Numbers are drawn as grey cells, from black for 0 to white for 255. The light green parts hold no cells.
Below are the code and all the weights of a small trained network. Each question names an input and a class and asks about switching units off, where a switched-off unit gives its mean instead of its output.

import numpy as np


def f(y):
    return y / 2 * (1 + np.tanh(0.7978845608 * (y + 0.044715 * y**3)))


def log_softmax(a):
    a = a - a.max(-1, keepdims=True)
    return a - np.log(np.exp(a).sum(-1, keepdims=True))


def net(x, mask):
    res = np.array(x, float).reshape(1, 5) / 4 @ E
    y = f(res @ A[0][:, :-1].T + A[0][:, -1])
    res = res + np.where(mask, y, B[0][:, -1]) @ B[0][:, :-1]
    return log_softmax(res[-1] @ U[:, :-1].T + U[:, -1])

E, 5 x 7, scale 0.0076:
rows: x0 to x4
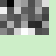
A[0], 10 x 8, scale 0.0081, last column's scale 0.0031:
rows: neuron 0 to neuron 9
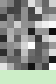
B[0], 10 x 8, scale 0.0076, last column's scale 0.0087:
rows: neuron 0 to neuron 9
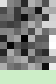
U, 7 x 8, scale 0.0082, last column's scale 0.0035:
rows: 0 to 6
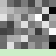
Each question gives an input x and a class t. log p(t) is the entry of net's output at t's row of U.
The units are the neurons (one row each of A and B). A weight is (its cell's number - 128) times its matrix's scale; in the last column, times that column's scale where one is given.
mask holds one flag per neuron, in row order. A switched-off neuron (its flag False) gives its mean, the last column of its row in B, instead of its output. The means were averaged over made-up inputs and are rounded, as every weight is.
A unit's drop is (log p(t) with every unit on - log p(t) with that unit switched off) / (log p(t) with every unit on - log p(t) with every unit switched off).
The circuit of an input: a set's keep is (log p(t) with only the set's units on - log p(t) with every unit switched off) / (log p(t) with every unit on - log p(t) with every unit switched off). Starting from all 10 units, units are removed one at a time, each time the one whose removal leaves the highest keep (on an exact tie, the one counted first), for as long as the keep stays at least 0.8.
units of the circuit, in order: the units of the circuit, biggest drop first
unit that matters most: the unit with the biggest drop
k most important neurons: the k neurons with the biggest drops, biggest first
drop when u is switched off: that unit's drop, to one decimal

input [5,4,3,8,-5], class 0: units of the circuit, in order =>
neuron 4; neuron 5
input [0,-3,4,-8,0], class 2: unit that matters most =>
neuron 0
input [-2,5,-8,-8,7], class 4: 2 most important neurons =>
neuron 3; neuron 6
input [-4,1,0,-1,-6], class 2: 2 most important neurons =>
neuron 9; neuron 6
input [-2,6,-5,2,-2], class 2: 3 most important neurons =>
neuron 9; neuron 6; neuron 1
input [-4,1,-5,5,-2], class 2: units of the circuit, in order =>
neuron 1; neuron 9; neuron 3
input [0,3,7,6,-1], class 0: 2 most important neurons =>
neuron 5; neuron 9
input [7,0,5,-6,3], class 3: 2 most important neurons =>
neuron 5; neuron 7
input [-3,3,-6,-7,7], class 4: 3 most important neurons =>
neuron 6; neuron 3; neuron 9
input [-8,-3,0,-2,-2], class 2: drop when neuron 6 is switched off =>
0.0
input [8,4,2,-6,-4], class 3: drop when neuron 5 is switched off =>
0.2
